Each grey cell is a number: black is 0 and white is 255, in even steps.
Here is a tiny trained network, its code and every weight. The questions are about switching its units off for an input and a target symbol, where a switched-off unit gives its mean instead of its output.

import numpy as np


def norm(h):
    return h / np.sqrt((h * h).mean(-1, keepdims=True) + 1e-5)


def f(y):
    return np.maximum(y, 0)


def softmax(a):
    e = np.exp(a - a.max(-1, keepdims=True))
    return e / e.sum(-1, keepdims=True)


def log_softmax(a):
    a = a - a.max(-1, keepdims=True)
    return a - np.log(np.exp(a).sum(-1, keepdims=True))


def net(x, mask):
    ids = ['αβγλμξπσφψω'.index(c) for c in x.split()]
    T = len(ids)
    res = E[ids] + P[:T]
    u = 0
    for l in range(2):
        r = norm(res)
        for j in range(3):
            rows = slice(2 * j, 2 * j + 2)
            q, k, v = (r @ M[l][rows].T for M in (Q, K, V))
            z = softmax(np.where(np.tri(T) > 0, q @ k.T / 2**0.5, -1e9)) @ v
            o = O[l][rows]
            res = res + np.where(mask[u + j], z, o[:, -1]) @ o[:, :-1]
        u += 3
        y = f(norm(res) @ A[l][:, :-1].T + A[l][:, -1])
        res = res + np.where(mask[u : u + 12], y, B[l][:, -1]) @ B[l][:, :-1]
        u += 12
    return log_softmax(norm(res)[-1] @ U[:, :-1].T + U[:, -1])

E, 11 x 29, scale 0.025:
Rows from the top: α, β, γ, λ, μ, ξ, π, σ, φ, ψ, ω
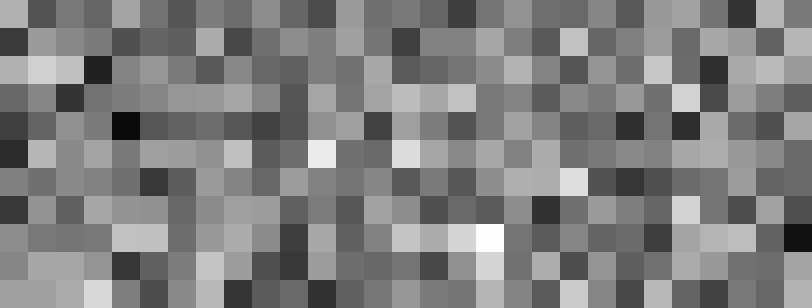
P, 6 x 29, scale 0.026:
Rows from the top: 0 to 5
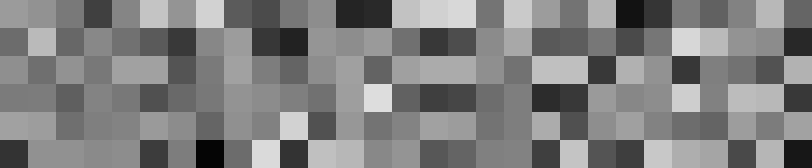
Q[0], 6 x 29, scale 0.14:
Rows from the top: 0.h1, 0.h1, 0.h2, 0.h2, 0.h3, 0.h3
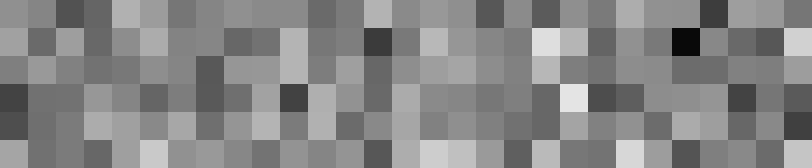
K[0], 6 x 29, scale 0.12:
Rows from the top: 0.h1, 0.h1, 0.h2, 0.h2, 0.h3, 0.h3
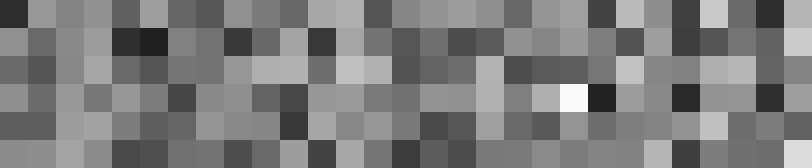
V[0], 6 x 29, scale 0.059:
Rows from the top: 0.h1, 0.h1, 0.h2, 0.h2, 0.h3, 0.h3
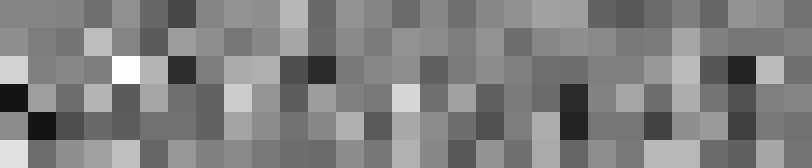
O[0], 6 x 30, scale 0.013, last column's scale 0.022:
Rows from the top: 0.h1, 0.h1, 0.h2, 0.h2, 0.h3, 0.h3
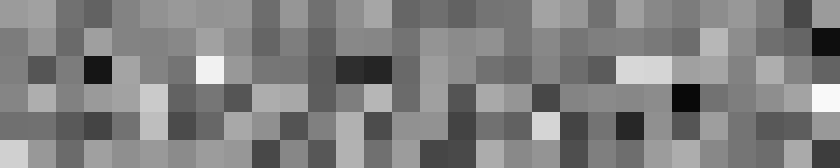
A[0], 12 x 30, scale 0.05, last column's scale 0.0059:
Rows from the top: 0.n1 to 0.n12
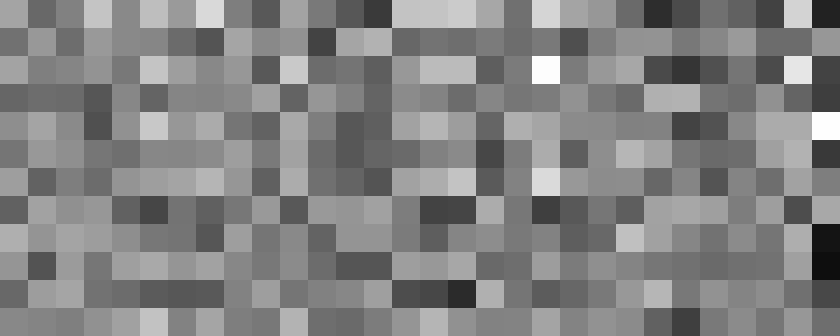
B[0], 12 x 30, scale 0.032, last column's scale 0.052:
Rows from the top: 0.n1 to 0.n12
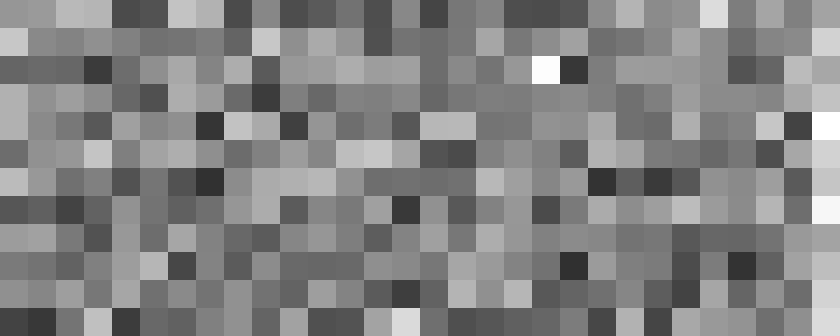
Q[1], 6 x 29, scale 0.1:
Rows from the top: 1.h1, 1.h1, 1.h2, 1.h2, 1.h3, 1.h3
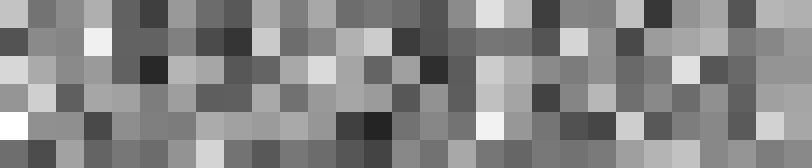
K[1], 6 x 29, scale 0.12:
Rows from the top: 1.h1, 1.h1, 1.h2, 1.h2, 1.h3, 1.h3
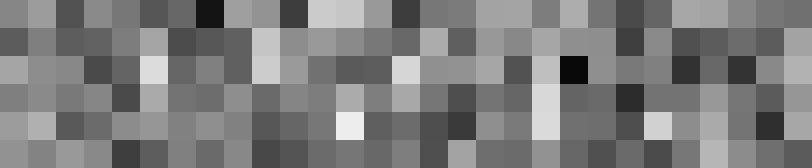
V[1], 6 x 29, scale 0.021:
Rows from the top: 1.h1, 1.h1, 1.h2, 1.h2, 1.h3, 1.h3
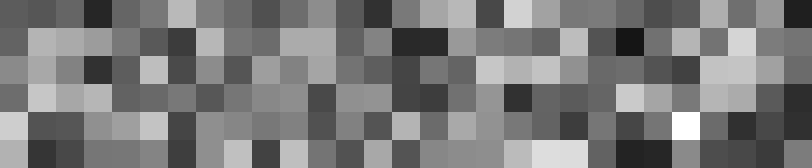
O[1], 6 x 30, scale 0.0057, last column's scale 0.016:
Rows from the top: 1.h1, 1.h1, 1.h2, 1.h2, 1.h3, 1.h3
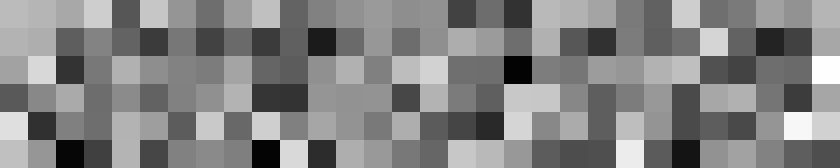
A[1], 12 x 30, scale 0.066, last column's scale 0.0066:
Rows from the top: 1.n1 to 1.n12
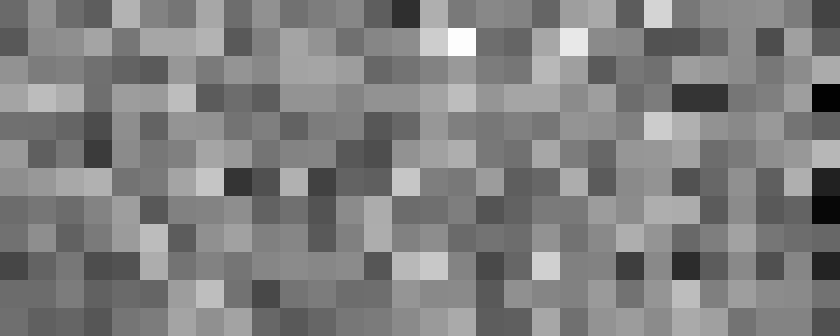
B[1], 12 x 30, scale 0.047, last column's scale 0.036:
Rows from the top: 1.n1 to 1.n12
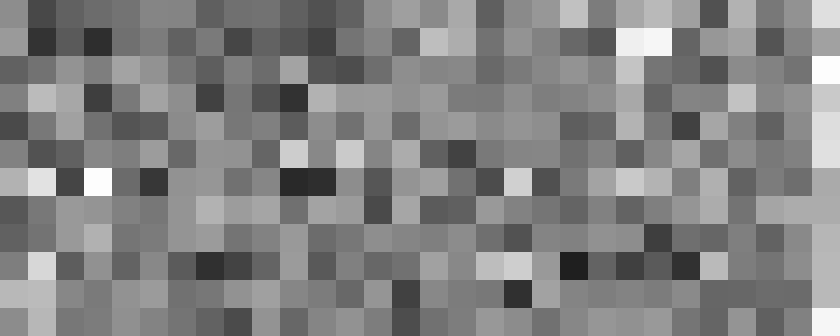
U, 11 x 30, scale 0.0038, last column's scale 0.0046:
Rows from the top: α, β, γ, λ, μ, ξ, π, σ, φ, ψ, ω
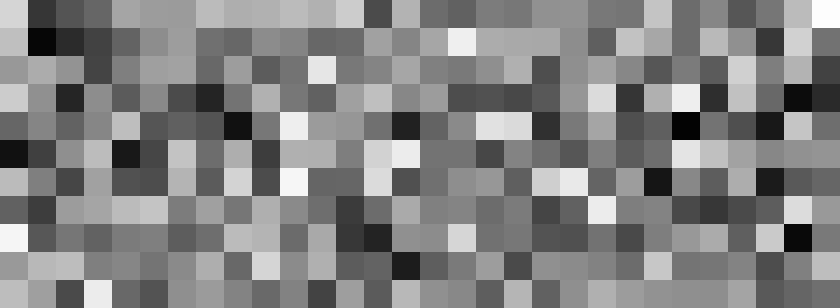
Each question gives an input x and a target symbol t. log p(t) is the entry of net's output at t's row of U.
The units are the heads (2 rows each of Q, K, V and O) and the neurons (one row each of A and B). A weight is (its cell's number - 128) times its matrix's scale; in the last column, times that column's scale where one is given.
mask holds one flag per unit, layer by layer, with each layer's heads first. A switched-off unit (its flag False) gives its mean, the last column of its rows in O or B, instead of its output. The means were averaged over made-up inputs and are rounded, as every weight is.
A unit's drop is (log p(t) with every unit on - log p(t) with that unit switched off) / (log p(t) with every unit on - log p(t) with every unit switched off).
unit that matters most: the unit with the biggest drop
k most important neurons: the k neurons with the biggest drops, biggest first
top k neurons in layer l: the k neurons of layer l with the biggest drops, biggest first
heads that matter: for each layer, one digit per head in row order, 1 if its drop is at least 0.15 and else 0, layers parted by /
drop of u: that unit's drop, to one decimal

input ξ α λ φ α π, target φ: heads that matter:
010 / 000
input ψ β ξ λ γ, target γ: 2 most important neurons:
[0.n5 0.n9]
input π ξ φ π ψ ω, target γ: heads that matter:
010 / 000
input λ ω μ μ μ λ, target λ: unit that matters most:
0.h2
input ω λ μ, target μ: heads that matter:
001 / 000
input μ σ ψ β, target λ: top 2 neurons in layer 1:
[1.n1 1.n5]
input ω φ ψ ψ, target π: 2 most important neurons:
[0.n7 0.n4]
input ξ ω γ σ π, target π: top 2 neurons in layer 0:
[0.n5 0.n12]
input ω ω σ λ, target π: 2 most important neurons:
[0.n7 0.n4]
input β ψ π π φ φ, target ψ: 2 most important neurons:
[1.n11 1.n8]
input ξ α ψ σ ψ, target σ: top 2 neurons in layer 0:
[0.n12 0.n6]
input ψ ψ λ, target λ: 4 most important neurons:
[0.n5 1.n12 0.n12 0.n3]
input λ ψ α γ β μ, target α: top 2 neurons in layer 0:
[0.n7 0.n10]
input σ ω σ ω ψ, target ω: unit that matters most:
0.n5
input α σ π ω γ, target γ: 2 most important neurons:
[1.n4 0.n12]
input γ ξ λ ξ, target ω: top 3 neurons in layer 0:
[0.n4 0.n5 0.n8]
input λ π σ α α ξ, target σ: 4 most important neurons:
[0.n5 0.n12 1.n9 0.n6]
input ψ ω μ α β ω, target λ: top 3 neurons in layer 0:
[0.n8 0.n12 0.n6]
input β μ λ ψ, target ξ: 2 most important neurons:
[0.n5 1.n8]
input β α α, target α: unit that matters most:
1.n6
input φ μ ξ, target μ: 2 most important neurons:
[1.n10 0.n12]
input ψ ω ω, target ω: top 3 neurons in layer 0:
[0.n5 0.n8 0.n11]
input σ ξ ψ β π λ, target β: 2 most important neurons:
[1.n1 1.n5]
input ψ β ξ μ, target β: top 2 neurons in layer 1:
[1.n1 1.n5]
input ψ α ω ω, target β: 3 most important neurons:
[1.n1 1.n5 0.n8]
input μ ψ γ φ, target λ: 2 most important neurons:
[0.n8 0.n12]
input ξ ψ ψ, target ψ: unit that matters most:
0.n1
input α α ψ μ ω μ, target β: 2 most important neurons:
[1.n1 0.n7]
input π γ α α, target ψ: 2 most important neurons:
[1.n11 1.n8]
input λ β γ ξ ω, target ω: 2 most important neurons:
[1.n7 0.n12]
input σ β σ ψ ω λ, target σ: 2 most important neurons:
[0.n12 0.n5]
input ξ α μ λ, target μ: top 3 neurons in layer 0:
[0.n5 0.n11 0.n12]
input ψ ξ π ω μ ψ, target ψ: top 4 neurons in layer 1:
[1.n11 1.n8 1.n12 1.n5]
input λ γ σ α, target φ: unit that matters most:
0.h2
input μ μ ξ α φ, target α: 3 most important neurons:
[1.n6 0.n4 0.n7]
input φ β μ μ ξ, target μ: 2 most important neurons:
[1.n10 0.n5]
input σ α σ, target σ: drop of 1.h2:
0.0
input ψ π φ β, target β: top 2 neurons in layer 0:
[0.n8 0.n12]
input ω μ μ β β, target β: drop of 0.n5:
0.1
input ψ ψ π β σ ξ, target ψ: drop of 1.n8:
0.1
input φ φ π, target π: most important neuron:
[0.n7]
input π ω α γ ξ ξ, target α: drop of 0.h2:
1.0
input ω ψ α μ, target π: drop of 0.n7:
0.3
